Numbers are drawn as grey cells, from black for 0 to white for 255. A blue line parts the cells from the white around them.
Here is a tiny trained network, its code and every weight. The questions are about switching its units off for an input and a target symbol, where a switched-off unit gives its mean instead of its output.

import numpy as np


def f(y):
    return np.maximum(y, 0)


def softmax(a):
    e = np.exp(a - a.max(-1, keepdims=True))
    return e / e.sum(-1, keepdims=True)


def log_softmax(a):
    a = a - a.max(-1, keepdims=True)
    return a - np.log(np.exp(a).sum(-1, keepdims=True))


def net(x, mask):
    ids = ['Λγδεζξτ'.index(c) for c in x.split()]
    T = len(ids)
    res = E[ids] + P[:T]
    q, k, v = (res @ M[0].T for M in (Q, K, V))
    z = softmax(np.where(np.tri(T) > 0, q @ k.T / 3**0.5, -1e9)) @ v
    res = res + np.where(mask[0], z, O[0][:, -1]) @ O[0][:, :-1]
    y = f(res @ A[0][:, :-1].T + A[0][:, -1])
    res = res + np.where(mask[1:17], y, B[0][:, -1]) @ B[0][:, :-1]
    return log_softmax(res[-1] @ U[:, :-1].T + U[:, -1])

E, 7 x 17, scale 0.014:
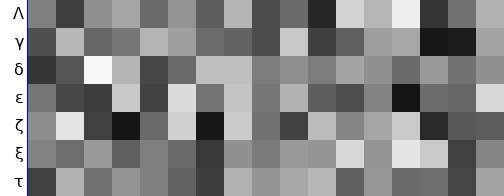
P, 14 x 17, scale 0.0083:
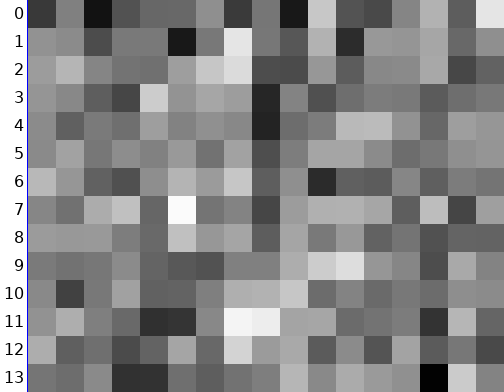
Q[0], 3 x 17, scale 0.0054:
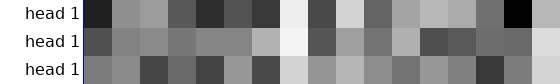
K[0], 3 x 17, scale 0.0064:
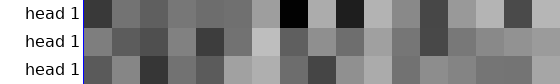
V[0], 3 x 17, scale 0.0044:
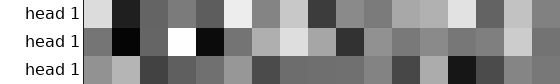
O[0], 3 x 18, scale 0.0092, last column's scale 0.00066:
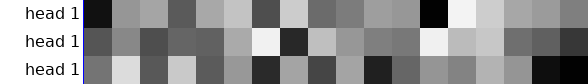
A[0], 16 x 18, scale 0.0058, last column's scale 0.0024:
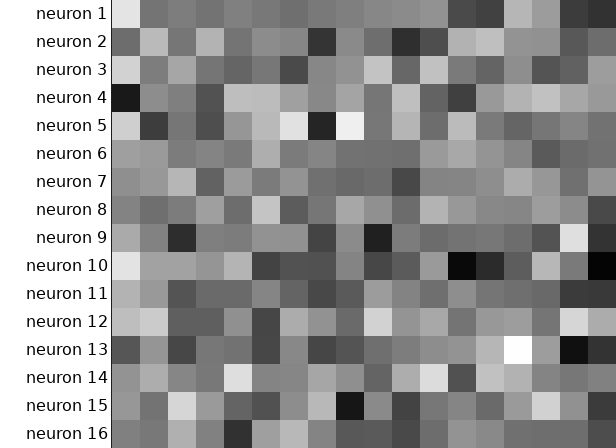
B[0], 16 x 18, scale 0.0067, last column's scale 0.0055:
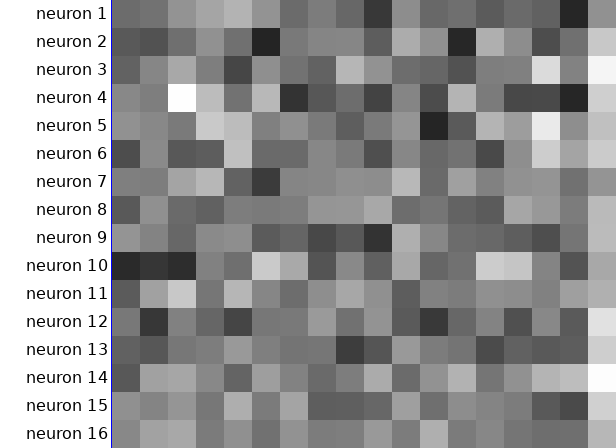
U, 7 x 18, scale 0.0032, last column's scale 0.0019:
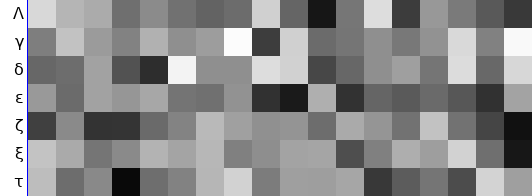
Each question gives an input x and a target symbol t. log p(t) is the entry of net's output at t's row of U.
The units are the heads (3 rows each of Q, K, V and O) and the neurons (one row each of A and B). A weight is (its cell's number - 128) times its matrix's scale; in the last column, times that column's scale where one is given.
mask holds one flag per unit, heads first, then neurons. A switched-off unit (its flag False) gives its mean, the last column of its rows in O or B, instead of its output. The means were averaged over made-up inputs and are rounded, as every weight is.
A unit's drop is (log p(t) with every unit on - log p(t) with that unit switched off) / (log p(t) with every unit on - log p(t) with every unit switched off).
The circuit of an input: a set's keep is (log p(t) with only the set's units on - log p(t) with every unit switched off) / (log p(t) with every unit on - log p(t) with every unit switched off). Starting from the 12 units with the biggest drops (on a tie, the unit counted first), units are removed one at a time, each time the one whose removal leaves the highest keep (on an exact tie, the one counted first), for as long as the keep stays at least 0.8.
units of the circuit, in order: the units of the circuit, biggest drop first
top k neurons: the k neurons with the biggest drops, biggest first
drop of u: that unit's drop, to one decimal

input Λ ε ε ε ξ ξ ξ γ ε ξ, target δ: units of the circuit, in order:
neuron 14; head 1; neuron 4
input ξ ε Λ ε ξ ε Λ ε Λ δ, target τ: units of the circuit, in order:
head 1; neuron 4
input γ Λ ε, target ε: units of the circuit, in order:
head 1; neuron 15
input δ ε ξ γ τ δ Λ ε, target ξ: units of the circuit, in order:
head 1; neuron 5
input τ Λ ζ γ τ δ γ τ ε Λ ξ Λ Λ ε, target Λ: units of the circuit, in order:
head 1
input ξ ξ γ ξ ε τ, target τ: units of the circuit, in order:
head 1; neuron 5
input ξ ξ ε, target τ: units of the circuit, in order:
head 1; neuron 4; neuron 5
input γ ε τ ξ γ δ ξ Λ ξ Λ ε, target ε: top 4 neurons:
neuron 15; neuron 1; neuron 14; neuron 10
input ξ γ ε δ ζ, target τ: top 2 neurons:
neuron 4; neuron 5
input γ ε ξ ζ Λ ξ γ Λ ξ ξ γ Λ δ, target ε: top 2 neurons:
neuron 15; neuron 1
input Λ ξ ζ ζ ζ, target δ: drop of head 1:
1.1
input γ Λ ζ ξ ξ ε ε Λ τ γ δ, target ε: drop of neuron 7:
0.0
